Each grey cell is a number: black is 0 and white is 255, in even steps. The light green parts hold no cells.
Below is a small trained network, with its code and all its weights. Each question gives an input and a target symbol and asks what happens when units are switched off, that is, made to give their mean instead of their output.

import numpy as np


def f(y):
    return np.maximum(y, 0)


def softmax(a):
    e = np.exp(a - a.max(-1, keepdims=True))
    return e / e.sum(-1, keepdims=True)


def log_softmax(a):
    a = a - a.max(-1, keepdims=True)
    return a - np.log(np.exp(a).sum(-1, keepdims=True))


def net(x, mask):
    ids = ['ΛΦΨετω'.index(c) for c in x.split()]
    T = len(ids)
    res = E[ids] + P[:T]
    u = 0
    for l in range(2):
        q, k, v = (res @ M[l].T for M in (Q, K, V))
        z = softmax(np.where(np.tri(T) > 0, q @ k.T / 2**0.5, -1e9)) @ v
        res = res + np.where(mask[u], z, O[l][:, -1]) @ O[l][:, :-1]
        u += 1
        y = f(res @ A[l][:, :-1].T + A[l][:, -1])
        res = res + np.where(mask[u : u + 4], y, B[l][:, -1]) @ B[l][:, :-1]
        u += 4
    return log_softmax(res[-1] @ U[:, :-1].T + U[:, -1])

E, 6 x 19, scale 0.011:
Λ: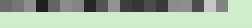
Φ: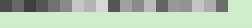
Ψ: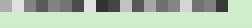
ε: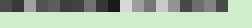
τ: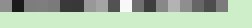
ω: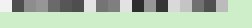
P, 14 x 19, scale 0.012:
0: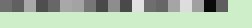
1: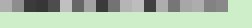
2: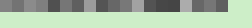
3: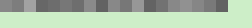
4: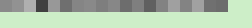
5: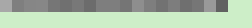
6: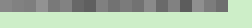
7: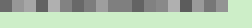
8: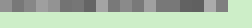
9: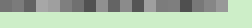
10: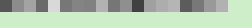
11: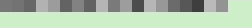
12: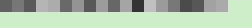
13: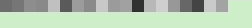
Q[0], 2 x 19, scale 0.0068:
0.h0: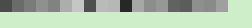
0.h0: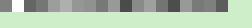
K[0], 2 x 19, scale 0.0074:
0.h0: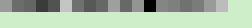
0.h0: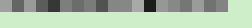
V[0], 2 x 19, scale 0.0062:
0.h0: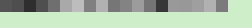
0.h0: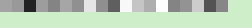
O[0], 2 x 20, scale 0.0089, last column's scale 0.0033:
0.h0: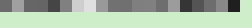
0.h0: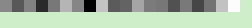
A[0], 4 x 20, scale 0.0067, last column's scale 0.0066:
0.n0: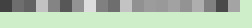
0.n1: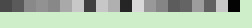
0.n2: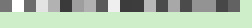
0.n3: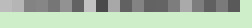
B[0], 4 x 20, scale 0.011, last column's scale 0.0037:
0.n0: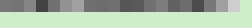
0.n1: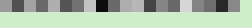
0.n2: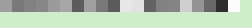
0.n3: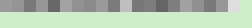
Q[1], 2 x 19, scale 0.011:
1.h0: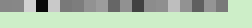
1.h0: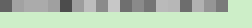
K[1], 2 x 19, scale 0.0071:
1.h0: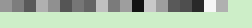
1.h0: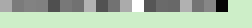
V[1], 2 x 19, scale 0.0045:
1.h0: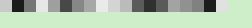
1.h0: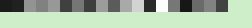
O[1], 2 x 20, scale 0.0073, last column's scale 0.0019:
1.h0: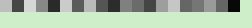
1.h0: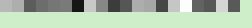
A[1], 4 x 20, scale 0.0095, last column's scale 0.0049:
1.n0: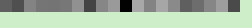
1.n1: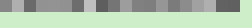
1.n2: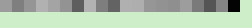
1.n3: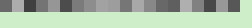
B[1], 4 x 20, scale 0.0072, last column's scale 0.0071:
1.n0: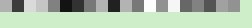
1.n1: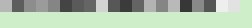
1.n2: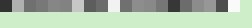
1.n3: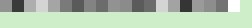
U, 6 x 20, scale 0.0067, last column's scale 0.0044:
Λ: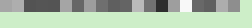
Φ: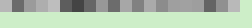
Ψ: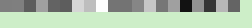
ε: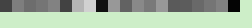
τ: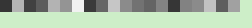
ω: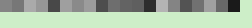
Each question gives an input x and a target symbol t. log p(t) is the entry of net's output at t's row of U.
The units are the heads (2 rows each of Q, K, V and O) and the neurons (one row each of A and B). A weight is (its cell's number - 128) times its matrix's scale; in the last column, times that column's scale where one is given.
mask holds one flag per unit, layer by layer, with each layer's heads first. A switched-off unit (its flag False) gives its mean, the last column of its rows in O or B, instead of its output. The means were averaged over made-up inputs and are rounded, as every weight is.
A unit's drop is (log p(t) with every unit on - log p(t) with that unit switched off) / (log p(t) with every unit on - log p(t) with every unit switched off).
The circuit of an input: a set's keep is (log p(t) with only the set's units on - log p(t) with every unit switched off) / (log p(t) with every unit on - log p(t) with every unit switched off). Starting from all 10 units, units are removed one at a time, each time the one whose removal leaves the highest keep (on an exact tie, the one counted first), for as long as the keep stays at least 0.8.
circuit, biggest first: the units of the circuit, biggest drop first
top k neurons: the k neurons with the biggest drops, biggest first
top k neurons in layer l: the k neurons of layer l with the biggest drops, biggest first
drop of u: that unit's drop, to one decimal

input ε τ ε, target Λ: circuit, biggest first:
1.h0
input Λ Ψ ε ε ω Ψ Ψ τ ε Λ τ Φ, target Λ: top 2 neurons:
0.n0, 0.n2
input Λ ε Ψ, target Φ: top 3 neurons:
0.n2, 0.n0, 1.n3
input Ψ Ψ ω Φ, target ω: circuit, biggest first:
0.n1, 0.h0, 1.h0
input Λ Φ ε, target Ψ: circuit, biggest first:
0.h0, 0.n2
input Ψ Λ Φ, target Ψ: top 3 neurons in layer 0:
0.n2, 0.n3, 0.n0
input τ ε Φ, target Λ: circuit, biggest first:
0.n1, 0.h0, 1.h0
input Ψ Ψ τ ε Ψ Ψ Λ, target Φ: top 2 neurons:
1.n0, 0.n2
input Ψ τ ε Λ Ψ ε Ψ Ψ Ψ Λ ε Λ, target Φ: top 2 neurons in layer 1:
1.n1, 1.n3
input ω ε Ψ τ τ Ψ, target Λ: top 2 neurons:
1.n3, 0.n3
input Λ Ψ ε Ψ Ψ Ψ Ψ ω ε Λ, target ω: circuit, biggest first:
0.h0, 1.h0, 0.n2
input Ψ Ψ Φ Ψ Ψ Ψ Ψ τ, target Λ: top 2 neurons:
1.n3, 1.n1
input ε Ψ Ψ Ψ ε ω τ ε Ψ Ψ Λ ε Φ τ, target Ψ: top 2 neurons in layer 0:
0.n0, 0.n2
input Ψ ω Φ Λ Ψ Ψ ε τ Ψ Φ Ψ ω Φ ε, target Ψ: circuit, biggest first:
0.h0
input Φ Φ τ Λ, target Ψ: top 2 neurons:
1.n0, 0.n2
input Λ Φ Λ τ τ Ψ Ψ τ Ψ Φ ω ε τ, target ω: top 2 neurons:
0.n2, 1.n1
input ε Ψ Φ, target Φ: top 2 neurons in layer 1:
1.n3, 1.n2
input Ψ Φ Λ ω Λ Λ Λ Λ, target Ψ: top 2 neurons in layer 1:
1.n1, 1.n2
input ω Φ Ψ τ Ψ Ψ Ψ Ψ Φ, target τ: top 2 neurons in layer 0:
0.n1, 0.n2
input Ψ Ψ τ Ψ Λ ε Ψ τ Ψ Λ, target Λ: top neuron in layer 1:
1.n3
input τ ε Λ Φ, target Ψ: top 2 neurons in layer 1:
1.n0, 1.n2
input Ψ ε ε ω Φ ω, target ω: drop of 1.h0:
0.9
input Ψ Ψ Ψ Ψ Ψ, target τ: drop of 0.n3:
0.0
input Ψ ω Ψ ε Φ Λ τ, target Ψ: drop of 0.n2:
0.2
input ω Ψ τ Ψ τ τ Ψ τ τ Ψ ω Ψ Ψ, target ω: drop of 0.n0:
-0.1
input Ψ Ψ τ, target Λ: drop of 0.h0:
0.1
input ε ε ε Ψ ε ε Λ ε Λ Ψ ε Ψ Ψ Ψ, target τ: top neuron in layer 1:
1.n1
